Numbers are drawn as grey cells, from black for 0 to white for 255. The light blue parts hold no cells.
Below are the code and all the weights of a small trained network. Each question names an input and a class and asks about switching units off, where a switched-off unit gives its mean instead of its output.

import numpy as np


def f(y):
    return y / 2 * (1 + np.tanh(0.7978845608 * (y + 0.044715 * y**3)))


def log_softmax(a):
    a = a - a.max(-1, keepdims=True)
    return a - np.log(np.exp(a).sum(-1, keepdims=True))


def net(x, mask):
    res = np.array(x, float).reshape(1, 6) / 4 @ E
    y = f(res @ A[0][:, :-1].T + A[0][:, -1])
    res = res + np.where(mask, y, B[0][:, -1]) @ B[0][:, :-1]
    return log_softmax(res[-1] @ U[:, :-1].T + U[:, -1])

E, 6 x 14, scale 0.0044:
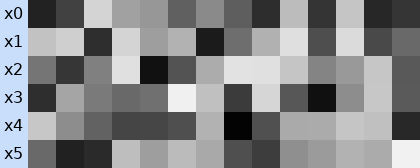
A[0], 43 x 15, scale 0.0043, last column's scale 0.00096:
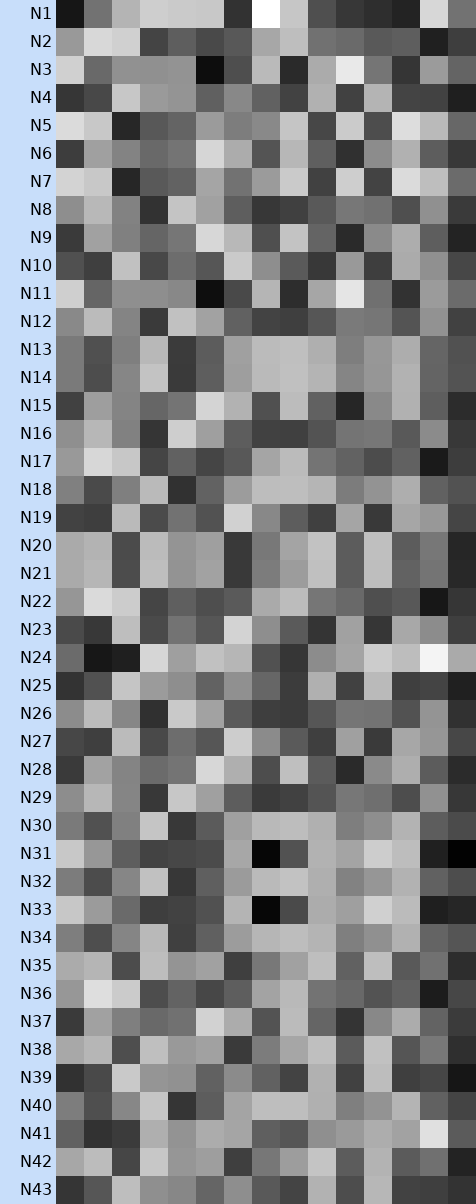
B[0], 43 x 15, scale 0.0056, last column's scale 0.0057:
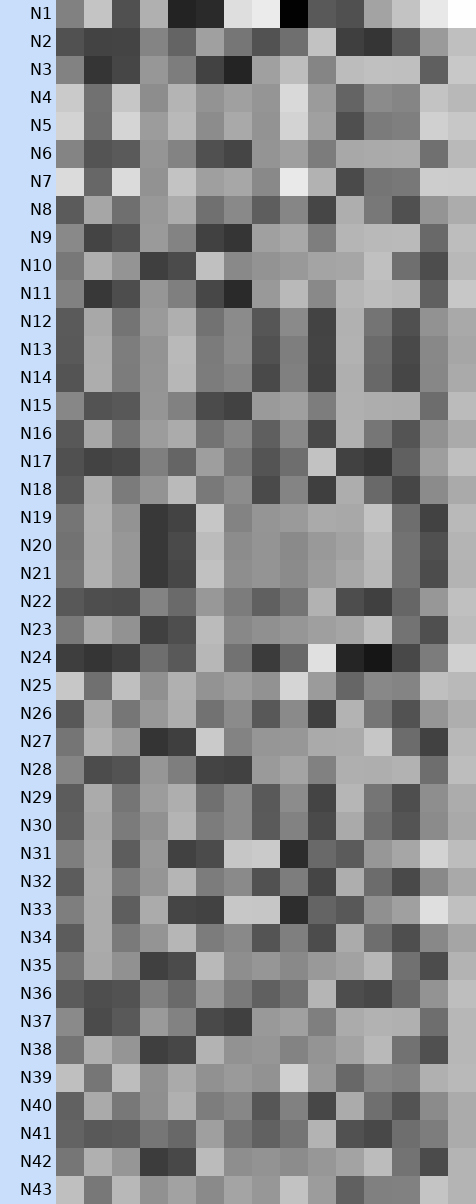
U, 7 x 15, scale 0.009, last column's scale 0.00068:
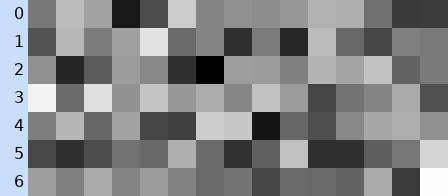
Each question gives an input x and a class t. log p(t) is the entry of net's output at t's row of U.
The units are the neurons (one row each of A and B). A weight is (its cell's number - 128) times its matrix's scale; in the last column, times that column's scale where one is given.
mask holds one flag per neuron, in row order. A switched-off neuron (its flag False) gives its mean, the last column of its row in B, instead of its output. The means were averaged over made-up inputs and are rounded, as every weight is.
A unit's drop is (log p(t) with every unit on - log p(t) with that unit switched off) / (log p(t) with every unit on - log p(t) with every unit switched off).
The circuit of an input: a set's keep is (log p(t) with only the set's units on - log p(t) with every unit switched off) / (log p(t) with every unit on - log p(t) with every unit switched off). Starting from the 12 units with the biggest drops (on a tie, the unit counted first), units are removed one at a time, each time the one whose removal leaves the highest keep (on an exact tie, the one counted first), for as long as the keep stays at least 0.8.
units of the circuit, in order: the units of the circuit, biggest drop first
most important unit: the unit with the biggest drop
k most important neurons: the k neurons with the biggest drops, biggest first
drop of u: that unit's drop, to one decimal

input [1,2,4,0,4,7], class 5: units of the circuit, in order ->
(N24)
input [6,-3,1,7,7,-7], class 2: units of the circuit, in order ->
(N9, N28)
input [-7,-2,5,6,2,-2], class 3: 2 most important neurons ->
(N7, N5)
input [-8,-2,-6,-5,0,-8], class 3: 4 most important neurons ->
(N7, N5, N24, N41)
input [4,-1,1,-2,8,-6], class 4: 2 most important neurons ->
(N33, N31)
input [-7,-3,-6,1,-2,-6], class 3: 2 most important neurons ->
(N7, N5)
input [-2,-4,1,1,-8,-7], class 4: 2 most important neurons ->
(N1, N24)
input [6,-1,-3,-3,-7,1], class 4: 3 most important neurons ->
(N1, N7, N5)
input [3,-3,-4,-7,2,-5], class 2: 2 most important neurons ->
(N3, N11)
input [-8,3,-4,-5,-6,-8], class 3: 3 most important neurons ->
(N7, N5, N24)
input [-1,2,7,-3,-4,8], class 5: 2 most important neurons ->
(N24, N41)
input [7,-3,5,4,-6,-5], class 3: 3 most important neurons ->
(N4, N25, N39)
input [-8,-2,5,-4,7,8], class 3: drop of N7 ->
0.8
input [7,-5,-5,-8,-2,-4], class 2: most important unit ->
N3
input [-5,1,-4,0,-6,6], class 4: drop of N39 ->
0.2
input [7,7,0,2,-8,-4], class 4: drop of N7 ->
0.2
